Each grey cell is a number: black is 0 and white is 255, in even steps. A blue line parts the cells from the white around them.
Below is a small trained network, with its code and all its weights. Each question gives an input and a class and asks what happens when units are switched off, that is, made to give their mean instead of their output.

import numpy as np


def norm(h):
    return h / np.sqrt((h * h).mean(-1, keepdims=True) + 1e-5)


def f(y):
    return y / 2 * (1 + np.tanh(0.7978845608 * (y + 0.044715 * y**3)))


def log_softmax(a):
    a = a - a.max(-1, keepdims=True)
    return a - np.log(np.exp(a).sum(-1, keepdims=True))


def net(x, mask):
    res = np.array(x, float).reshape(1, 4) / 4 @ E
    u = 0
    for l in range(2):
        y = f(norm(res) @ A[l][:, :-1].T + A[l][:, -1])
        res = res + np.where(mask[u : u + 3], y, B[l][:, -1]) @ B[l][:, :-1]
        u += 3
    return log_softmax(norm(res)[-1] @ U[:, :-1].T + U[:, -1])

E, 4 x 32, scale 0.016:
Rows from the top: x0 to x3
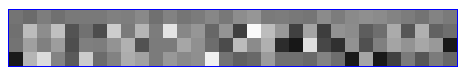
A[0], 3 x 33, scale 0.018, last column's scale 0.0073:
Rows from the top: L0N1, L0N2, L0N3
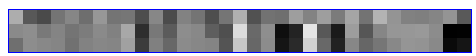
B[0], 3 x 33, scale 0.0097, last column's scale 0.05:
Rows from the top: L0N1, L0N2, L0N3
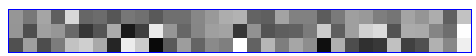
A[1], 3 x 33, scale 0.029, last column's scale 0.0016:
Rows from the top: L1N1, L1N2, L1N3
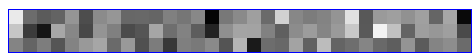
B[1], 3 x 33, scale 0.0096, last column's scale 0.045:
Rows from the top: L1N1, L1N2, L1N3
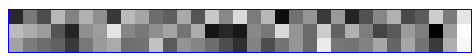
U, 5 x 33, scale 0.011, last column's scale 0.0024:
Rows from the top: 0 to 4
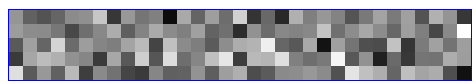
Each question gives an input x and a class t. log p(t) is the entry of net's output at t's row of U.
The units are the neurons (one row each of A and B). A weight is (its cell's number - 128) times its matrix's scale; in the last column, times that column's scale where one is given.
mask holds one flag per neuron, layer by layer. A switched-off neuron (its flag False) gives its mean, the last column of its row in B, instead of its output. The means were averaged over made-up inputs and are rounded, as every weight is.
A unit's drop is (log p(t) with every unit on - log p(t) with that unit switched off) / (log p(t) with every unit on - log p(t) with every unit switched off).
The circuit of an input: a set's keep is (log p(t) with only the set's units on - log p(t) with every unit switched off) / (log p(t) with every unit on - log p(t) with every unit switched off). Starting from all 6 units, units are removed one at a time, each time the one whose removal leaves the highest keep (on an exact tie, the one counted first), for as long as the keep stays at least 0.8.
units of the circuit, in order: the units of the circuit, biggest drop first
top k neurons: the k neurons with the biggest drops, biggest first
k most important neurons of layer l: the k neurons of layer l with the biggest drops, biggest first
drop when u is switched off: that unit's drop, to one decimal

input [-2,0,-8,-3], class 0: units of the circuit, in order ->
L0N2
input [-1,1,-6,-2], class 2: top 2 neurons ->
L0N2, L1N1
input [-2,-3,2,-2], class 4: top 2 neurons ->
L0N1, L0N2
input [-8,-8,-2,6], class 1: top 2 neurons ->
L0N3, L1N3
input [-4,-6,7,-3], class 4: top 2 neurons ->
L0N2, L0N1
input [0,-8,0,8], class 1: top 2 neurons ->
L1N3, L0N3
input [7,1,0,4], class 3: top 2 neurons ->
L1N3, L1N1
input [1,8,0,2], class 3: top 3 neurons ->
L0N3, L1N1, L0N2
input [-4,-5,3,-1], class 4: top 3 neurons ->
L0N2, L0N1, L1N1
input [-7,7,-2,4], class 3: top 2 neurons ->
L0N3, L1N1
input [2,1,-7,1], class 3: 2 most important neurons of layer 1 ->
L1N3, L1N2
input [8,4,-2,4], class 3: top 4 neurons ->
L1N3, L0N3, L1N1, L0N2
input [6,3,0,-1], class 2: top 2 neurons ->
L0N2, L1N1
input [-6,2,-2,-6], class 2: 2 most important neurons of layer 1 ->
L1N1, L1N3
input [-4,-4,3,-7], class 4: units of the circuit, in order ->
L0N1
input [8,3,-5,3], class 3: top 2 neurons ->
L1N3, L0N2
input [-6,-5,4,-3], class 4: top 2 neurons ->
L0N2, L0N1
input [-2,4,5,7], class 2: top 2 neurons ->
L0N3, L1N3
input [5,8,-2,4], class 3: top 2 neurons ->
L0N3, L1N1
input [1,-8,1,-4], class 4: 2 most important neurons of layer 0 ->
L0N1, L0N3
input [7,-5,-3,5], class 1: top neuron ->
L0N3
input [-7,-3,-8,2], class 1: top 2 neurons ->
L0N3, L1N1
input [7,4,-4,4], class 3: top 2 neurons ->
L1N3, L0N3
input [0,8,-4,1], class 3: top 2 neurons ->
L0N2, L0N3
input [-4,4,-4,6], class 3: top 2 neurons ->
L1N3, L0N3
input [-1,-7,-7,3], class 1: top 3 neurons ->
L0N3, L1N3, L1N1
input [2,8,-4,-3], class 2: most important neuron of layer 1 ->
L1N1
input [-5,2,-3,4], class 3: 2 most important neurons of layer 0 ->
L0N2, L0N3
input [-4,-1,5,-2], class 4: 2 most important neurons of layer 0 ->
L0N2, L0N3
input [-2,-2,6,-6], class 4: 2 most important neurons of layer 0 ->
L0N2, L0N1
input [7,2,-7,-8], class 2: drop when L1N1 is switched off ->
0.9
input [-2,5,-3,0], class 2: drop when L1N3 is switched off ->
0.1
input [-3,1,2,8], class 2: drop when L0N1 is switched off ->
0.2
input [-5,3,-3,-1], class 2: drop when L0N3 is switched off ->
0.0
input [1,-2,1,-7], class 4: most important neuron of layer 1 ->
L1N2
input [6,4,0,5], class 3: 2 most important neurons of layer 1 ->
L1N3, L1N1
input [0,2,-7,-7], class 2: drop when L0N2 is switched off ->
0.9
